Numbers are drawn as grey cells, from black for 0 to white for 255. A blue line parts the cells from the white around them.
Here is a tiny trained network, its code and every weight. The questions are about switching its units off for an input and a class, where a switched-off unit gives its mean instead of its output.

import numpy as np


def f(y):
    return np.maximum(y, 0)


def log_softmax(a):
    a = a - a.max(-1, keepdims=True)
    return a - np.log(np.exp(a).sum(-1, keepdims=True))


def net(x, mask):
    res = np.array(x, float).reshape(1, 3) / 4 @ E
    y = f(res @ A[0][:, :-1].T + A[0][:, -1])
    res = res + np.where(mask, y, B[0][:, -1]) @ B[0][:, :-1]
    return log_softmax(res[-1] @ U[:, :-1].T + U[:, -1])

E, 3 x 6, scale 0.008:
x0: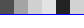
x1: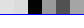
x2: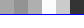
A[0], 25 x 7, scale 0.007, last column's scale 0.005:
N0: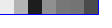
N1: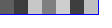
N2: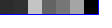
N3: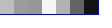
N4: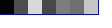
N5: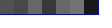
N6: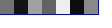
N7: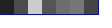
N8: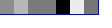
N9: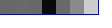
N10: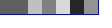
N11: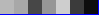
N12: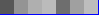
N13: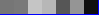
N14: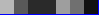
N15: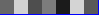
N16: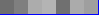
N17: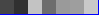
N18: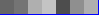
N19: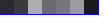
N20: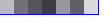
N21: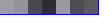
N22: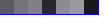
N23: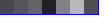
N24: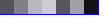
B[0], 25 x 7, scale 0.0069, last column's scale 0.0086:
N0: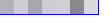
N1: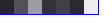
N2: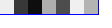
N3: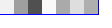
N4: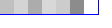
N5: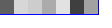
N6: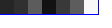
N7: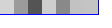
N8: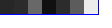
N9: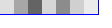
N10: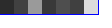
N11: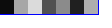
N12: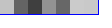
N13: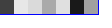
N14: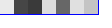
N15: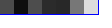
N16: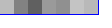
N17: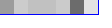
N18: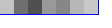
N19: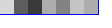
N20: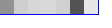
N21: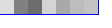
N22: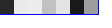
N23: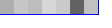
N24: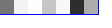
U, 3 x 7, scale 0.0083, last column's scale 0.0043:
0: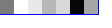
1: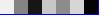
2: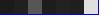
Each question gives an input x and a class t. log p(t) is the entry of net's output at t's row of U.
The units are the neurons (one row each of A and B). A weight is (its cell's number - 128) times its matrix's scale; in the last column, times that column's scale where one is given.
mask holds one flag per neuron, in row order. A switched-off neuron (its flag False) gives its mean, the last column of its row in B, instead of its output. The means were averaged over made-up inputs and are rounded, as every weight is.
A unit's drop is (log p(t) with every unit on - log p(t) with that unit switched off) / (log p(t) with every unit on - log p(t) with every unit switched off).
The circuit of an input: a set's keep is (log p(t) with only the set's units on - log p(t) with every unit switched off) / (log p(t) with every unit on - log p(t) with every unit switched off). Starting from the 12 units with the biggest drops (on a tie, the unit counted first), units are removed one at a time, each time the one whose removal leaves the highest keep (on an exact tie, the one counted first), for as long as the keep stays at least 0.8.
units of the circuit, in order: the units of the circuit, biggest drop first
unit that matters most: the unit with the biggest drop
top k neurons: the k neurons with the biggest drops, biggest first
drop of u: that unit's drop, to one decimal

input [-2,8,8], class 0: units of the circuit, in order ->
N11
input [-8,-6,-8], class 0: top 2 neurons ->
N22; N5
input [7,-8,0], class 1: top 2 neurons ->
N2; N19
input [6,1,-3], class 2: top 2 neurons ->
N8; N15
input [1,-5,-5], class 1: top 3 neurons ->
N2; N19; N7
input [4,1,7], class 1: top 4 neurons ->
N3; N12; N20; N18
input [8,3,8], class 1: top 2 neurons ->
N3; N12
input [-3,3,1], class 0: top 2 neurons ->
N2; N12
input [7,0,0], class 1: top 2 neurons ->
N12; N18
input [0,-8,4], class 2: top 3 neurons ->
N6; N1; N10
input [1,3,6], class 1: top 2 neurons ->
N3; N20
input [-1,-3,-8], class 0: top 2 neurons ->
N22; N5
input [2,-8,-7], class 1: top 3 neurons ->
N2; N19; N7
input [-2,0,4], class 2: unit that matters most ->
N4
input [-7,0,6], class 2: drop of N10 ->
0.1
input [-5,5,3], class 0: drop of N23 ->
0.0
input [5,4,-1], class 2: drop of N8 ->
0.1
